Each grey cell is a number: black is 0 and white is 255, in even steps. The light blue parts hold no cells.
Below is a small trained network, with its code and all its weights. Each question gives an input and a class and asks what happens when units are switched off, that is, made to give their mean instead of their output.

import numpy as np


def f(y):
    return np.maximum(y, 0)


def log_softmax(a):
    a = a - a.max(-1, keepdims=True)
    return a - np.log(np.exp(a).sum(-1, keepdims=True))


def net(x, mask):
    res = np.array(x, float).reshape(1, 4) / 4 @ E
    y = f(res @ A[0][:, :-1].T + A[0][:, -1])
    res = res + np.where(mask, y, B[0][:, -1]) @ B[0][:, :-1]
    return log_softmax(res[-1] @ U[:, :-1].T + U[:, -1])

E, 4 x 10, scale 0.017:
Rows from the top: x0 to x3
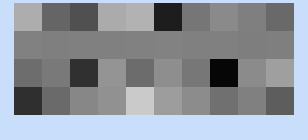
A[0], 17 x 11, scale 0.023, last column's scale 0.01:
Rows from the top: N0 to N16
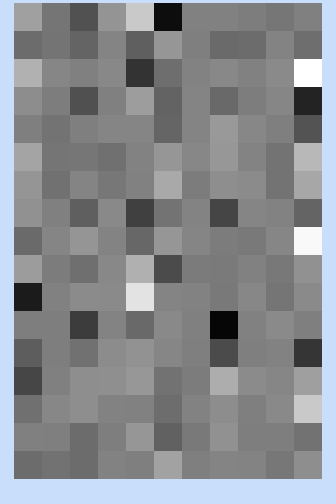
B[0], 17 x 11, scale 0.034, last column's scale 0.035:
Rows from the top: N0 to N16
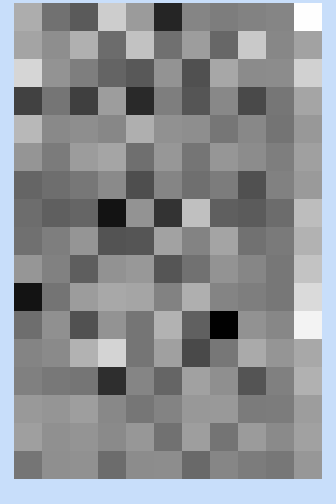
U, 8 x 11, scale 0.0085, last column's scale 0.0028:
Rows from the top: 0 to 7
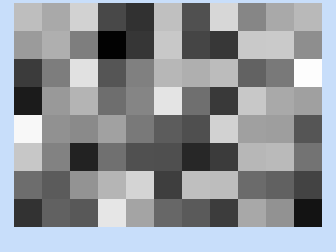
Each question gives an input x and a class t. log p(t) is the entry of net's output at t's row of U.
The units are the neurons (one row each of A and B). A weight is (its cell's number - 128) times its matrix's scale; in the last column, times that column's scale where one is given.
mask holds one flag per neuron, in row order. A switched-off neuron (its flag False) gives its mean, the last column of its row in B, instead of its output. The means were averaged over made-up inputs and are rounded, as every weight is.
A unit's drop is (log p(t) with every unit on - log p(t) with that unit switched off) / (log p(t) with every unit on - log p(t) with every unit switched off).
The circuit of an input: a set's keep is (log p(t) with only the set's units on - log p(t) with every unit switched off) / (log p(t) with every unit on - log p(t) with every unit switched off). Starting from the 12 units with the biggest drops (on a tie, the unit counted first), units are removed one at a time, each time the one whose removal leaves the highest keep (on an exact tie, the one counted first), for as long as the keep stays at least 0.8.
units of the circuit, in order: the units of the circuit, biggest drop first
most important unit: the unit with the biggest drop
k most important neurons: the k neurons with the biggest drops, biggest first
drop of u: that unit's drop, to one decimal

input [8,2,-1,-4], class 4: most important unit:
N11
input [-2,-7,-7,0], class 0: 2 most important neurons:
(N10, N0)
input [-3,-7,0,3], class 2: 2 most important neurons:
(N11, N0)
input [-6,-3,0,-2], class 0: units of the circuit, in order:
(N11, N0)
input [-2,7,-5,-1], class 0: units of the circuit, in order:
(N0, N11)
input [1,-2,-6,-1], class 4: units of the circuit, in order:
(N11, N10)
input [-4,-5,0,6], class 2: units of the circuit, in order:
(N11, N0)
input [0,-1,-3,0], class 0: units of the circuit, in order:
(N0, N11)
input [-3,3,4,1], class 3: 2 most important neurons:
(N0, N2)
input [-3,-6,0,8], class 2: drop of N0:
0.2
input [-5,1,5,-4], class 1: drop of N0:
0.1
